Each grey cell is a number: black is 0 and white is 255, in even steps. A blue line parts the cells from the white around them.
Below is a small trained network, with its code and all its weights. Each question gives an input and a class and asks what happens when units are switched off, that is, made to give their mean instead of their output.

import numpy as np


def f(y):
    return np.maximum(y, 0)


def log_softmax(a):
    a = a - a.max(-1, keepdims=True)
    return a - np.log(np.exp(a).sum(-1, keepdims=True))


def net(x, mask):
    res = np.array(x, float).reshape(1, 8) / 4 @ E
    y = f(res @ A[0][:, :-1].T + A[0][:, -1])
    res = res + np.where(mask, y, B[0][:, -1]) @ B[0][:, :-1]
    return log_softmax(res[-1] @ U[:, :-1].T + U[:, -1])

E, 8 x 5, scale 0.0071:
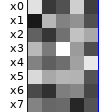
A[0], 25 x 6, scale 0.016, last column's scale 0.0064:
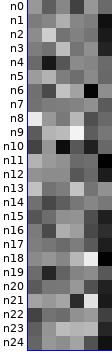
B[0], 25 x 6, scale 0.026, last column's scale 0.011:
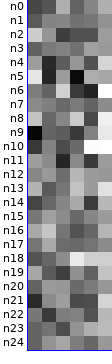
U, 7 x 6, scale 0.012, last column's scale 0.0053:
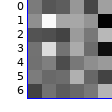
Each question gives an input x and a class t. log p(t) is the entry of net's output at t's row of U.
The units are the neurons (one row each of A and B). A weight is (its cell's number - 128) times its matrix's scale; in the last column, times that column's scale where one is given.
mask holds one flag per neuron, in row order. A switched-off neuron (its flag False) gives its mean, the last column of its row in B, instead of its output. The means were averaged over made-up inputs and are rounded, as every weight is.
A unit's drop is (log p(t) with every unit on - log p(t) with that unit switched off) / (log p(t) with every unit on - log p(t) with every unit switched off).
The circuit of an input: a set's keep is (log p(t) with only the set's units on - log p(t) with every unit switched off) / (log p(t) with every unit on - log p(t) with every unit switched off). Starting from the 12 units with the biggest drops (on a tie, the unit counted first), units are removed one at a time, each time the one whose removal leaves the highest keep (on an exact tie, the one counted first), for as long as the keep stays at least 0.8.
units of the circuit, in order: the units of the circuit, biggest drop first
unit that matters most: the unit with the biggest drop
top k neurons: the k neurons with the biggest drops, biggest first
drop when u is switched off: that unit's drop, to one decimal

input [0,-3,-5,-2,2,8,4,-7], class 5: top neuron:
n8
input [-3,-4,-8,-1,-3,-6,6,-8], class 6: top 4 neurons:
n8, n13, n4, n18
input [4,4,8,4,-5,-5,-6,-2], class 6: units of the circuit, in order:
n9, n18
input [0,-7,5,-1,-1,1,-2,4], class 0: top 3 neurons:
n10, n9, n18
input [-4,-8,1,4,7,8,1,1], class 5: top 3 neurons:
n10, n9, n8
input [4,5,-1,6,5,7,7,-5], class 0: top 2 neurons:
n8, n13
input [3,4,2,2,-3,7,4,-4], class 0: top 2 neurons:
n8, n10
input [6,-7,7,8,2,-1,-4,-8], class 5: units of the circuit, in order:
n8, n18
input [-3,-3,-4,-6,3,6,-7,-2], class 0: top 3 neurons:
n10, n9, n2
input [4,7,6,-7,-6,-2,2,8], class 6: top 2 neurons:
n10, n8
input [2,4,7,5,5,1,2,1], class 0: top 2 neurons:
n10, n6
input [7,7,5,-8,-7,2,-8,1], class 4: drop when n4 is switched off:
0.2
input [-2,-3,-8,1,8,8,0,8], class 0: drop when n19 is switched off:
0.0
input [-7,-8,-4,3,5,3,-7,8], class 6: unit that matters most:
n21
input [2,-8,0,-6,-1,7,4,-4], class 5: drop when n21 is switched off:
0.1
